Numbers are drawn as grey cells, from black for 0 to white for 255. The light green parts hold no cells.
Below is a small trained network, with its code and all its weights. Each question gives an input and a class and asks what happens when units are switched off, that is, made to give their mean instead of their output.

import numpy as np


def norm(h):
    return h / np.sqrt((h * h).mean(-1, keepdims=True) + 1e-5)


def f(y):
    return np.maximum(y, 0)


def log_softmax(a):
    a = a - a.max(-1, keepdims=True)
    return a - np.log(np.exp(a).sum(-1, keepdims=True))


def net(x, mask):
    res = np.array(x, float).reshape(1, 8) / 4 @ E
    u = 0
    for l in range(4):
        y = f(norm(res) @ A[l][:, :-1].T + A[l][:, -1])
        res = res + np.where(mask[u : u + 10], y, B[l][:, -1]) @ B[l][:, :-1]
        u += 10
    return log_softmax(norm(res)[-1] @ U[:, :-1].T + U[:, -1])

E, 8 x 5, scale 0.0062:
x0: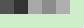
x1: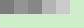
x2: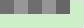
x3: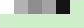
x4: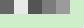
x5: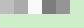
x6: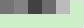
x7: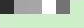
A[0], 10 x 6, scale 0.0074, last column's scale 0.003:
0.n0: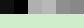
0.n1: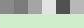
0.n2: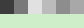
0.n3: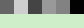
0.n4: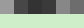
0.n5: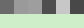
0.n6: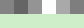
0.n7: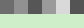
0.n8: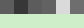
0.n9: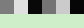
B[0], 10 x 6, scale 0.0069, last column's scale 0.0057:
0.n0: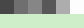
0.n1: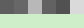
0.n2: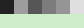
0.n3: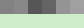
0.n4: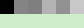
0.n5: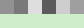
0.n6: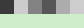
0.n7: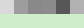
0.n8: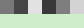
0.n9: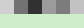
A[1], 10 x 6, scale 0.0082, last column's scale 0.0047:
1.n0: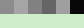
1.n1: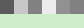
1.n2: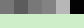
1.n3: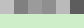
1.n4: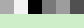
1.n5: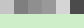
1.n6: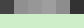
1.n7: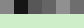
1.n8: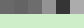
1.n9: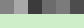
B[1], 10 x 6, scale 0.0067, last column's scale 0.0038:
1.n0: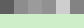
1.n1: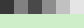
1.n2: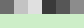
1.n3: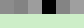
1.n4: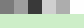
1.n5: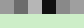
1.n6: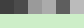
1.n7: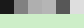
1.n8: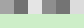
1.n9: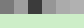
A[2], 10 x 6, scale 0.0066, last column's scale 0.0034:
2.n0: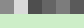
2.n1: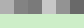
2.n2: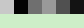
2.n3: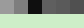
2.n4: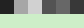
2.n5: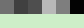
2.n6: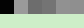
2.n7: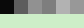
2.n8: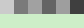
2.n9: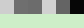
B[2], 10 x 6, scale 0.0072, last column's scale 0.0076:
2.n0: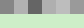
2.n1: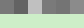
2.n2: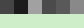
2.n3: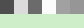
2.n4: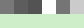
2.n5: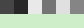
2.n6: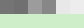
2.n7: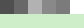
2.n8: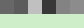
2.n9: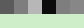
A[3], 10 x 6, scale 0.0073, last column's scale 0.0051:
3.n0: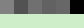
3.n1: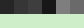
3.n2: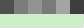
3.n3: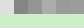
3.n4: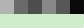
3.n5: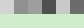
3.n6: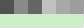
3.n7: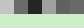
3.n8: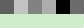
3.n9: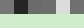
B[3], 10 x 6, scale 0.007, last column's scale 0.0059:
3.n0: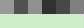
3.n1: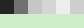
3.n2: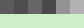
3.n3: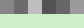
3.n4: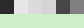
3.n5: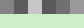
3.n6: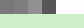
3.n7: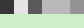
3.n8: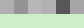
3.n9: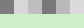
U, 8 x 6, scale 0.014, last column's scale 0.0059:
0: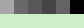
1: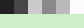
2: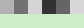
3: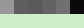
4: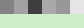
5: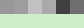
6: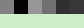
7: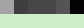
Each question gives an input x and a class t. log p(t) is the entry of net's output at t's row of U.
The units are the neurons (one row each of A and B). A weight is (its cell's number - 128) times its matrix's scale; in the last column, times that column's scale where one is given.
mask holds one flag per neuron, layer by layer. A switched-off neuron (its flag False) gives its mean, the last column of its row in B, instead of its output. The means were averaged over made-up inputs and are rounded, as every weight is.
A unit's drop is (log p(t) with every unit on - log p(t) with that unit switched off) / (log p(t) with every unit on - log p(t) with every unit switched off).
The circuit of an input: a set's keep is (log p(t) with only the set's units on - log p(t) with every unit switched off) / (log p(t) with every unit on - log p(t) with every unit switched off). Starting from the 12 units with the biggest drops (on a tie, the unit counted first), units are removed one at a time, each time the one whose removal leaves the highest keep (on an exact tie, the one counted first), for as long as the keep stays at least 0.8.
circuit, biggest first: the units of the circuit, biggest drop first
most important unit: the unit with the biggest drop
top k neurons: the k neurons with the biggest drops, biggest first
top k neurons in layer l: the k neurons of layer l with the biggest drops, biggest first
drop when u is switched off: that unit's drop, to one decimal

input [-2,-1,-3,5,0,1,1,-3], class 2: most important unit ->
0.n2
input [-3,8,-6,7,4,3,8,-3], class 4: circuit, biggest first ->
1.n4, 0.n9
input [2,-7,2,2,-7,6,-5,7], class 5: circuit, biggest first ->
0.n4, 2.n6, 3.n6
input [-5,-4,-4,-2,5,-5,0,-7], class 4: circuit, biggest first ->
0.n9, 2.n3, 1.n4
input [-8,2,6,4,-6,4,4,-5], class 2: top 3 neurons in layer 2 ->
2.n4, 2.n8, 2.n9
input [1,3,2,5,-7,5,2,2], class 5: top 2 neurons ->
0.n1, 0.n4
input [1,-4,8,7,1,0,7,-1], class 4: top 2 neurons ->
0.n8, 1.n4
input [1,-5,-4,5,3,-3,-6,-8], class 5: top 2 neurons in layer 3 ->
3.n8, 3.n6
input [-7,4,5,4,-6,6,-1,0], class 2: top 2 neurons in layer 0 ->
0.n4, 0.n2
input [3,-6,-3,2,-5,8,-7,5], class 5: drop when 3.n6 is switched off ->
0.2
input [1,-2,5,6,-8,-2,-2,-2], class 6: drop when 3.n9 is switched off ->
0.1
